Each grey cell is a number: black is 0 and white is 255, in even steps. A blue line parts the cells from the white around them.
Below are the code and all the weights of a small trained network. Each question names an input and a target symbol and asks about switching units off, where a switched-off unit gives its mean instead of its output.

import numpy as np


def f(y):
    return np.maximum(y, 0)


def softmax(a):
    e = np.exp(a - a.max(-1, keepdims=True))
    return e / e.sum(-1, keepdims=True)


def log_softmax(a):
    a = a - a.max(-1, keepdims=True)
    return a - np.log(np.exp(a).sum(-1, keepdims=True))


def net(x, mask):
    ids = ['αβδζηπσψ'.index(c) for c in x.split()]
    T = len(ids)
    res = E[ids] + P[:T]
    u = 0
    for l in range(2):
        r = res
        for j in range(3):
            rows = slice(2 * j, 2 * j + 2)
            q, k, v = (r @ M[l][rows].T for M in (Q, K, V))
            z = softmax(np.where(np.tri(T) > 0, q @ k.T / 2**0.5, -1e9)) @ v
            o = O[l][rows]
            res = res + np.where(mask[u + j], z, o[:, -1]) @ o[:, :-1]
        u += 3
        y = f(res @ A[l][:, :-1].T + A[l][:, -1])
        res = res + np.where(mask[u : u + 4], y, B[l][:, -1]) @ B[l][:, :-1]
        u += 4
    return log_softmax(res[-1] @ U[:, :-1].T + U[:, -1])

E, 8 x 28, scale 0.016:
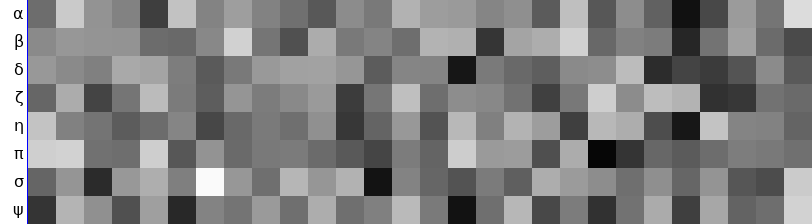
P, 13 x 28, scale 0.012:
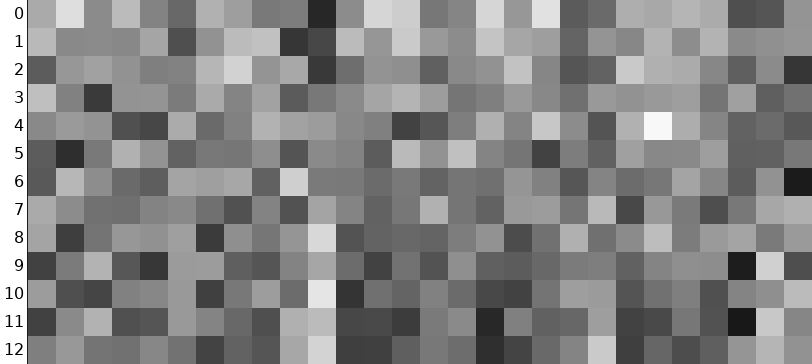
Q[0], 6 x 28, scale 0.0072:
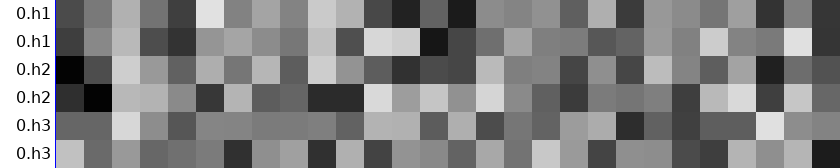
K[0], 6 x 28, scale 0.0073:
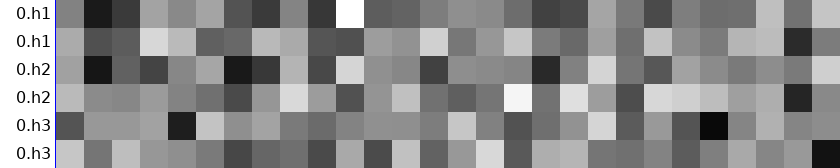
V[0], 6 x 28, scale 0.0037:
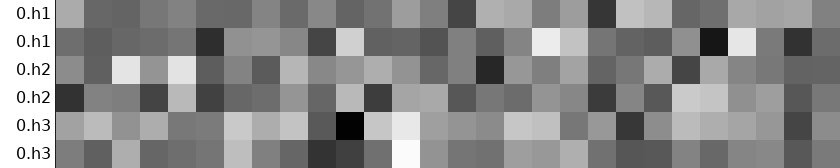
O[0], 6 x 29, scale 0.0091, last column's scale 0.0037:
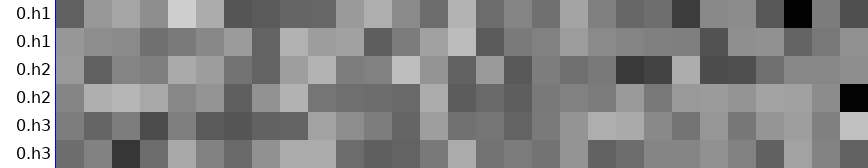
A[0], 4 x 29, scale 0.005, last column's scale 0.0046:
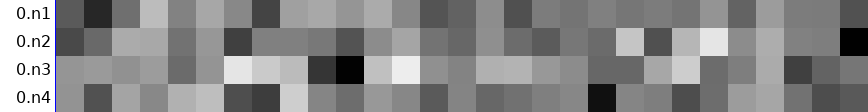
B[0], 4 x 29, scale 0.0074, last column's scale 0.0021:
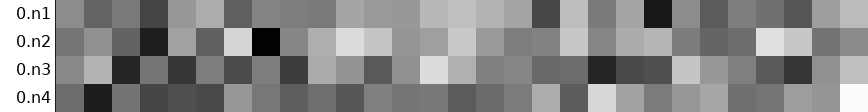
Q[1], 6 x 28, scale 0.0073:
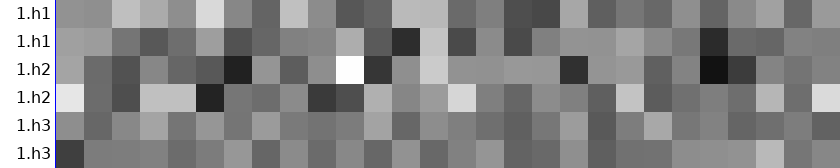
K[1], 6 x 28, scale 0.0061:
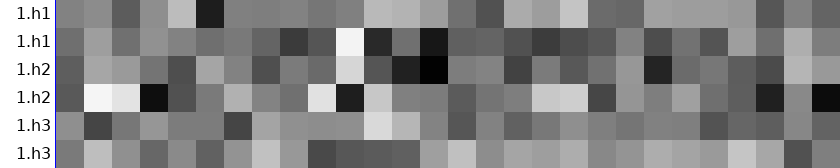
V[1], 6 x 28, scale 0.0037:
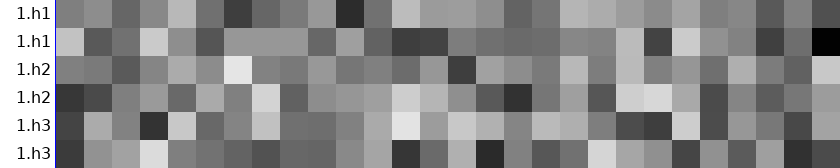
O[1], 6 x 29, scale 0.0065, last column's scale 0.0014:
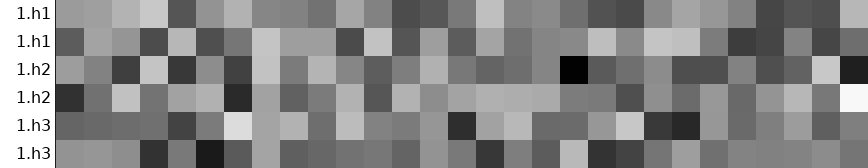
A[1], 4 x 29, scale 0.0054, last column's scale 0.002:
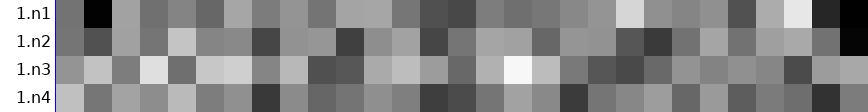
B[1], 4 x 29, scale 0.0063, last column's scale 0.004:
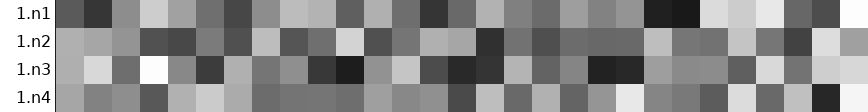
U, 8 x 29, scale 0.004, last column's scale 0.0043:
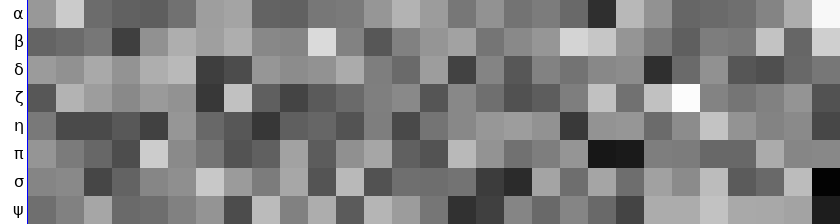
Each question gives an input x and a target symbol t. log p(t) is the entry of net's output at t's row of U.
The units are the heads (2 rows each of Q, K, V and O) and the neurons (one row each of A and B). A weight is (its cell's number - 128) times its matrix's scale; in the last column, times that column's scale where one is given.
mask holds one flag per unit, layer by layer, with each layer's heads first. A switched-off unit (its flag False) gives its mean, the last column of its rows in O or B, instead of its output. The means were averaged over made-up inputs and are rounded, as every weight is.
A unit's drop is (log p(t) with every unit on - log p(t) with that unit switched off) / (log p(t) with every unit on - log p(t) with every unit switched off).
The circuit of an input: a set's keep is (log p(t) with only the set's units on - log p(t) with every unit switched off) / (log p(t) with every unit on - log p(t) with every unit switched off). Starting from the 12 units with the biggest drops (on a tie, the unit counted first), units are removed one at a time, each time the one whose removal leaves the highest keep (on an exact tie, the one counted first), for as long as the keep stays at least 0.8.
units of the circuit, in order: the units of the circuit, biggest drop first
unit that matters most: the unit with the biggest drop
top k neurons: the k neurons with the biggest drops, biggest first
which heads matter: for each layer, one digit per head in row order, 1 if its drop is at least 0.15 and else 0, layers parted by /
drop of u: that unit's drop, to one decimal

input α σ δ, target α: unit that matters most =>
1.h2
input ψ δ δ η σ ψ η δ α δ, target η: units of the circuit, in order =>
(0.h2, 1.h1)
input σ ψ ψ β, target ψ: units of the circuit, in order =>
(0.h2, 0.h1)
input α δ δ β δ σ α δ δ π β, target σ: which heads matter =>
000 / 010
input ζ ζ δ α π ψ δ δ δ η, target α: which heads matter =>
001 / 000
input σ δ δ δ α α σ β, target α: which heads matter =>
001 / 010
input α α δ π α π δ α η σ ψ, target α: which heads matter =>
011 / 010
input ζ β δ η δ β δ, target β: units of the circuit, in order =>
(0.h2, 0.h1, 1.n3, 1.h3)
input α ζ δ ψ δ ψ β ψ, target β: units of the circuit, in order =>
(1.h3, 0.n3)
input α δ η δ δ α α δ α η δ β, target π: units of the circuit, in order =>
(0.h2, 0.h3)
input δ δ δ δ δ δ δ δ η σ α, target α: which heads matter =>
001 / 010
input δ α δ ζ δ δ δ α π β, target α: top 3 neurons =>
(0.n3, 1.n1, 1.n4)
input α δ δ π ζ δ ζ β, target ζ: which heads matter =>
110 / 000
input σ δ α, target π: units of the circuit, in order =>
(0.h2)
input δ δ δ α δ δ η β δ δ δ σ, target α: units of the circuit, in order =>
(0.h3, 1.n3)
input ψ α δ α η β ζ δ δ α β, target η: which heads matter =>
110 / 100
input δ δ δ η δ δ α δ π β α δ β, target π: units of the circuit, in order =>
(0.h2, 0.h1, 1.n1)
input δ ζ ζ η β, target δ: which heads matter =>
100 / 000
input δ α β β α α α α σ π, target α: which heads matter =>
010 / 010
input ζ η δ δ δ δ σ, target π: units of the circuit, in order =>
(0.h2)
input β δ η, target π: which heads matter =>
010 / 000
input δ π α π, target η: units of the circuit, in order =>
(1.h1, 0.h2)
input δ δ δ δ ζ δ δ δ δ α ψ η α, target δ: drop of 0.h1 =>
1.0
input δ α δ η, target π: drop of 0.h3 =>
-0.1
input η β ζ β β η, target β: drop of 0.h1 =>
0.2
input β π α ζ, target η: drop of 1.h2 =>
0.0
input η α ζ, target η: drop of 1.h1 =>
0.7
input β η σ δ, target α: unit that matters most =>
1.h3
